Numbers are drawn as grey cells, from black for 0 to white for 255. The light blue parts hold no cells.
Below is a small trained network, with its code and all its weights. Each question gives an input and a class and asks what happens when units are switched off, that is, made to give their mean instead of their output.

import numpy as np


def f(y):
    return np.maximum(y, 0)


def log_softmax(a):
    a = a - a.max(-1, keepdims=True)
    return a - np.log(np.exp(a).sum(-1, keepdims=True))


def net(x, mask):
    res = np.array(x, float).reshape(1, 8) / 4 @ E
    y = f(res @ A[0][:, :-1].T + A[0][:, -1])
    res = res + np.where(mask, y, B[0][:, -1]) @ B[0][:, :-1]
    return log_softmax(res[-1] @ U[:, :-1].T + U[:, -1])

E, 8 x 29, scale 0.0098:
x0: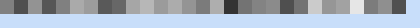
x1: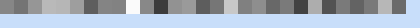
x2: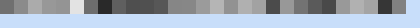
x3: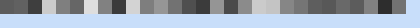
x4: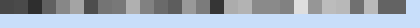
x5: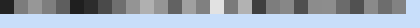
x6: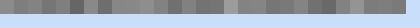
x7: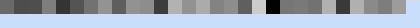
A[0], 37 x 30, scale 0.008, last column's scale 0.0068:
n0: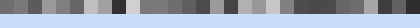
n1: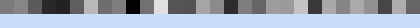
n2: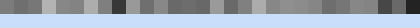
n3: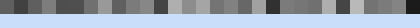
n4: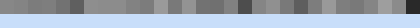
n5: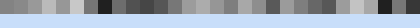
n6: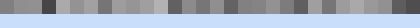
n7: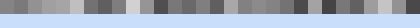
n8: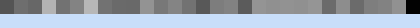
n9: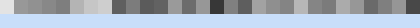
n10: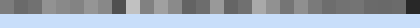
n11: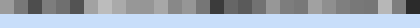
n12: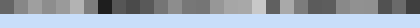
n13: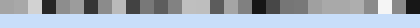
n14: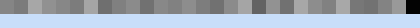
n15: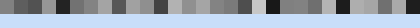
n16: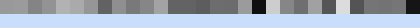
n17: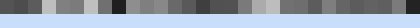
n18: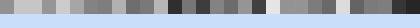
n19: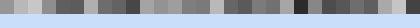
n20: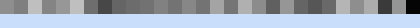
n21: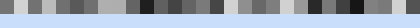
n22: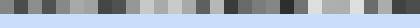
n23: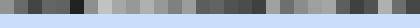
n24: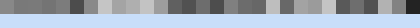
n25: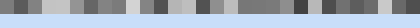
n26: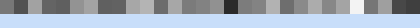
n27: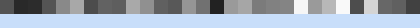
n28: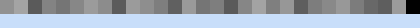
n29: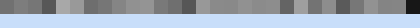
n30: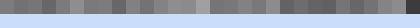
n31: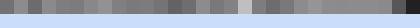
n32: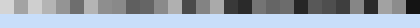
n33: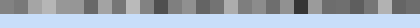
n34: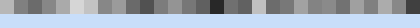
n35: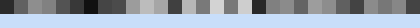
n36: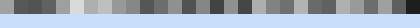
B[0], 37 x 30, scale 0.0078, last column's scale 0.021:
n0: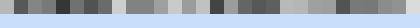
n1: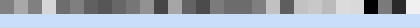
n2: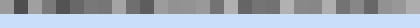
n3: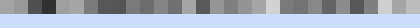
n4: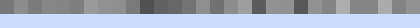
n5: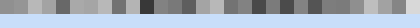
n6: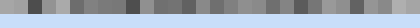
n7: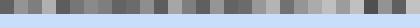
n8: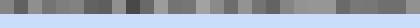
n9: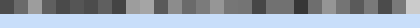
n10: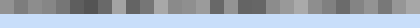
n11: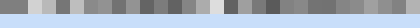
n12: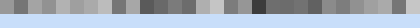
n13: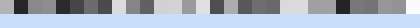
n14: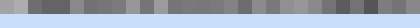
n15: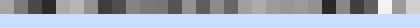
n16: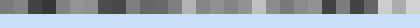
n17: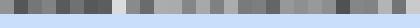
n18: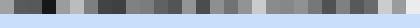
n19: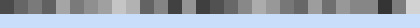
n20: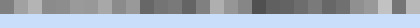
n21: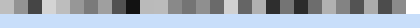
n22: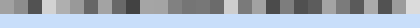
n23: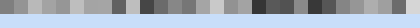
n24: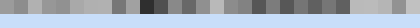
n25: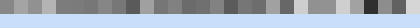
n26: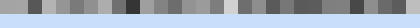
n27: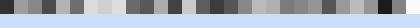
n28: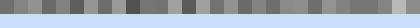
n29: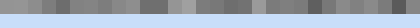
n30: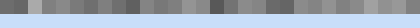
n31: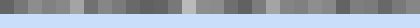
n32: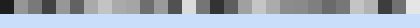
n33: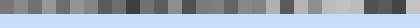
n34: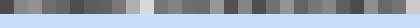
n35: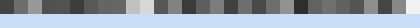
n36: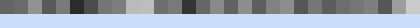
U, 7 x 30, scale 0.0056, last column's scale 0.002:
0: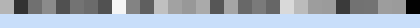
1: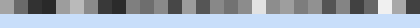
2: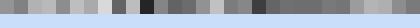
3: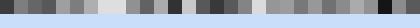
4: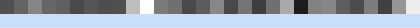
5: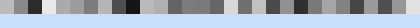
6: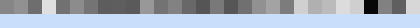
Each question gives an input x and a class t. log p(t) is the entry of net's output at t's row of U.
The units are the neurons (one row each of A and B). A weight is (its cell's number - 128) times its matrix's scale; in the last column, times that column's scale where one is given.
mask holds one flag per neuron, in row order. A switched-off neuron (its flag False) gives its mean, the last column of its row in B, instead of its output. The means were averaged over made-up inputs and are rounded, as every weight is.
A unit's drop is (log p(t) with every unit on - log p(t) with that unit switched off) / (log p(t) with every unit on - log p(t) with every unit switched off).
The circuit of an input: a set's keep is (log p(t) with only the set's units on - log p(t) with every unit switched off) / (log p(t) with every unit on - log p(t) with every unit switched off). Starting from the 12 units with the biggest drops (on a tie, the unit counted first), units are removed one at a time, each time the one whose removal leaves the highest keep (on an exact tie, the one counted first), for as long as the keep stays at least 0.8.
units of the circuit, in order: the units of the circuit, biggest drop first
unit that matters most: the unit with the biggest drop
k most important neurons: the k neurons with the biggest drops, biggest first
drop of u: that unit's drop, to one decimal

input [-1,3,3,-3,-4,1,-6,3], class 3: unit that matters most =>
n1
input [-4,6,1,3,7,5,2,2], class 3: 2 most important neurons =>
[n27 n1]
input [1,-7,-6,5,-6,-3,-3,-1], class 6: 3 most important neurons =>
[n1 n27 n5]
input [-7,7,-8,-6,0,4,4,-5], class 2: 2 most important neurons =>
[n23 n24]
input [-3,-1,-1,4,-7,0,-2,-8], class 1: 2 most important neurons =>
[n18 n16]
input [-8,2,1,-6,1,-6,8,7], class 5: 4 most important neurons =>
[n21 n18 n16 n35]
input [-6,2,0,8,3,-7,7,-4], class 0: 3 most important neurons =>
[n0 n17 n35]
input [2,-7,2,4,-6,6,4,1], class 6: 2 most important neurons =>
[n1 n27]
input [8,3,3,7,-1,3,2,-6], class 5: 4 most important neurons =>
[n22 n26 n13 n6]
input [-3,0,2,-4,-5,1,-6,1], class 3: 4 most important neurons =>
[n32 n19 n0 n17]
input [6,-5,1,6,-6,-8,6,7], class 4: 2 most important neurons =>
[n9 n34]
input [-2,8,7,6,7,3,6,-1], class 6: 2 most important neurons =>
[n25 n7]
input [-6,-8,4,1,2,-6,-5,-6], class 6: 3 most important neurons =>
[n1 n35 n15]
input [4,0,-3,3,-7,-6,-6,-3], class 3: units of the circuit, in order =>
[n32]
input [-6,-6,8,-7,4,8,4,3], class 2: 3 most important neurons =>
[n5 n12 n20]
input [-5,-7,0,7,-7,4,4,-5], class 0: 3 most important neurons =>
[n0 n27 n17]
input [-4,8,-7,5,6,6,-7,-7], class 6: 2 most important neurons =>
[n25 n33]
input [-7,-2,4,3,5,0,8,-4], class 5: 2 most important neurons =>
[n21 n32]
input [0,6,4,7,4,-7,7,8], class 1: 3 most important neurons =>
[n15 n13 n3]
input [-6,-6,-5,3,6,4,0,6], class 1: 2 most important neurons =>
[n15 n3]
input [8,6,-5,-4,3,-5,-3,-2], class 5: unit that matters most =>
n22
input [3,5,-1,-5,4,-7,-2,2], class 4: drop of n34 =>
0.2
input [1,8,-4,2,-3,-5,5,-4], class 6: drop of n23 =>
0.0
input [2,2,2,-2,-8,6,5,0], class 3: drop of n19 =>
0.1
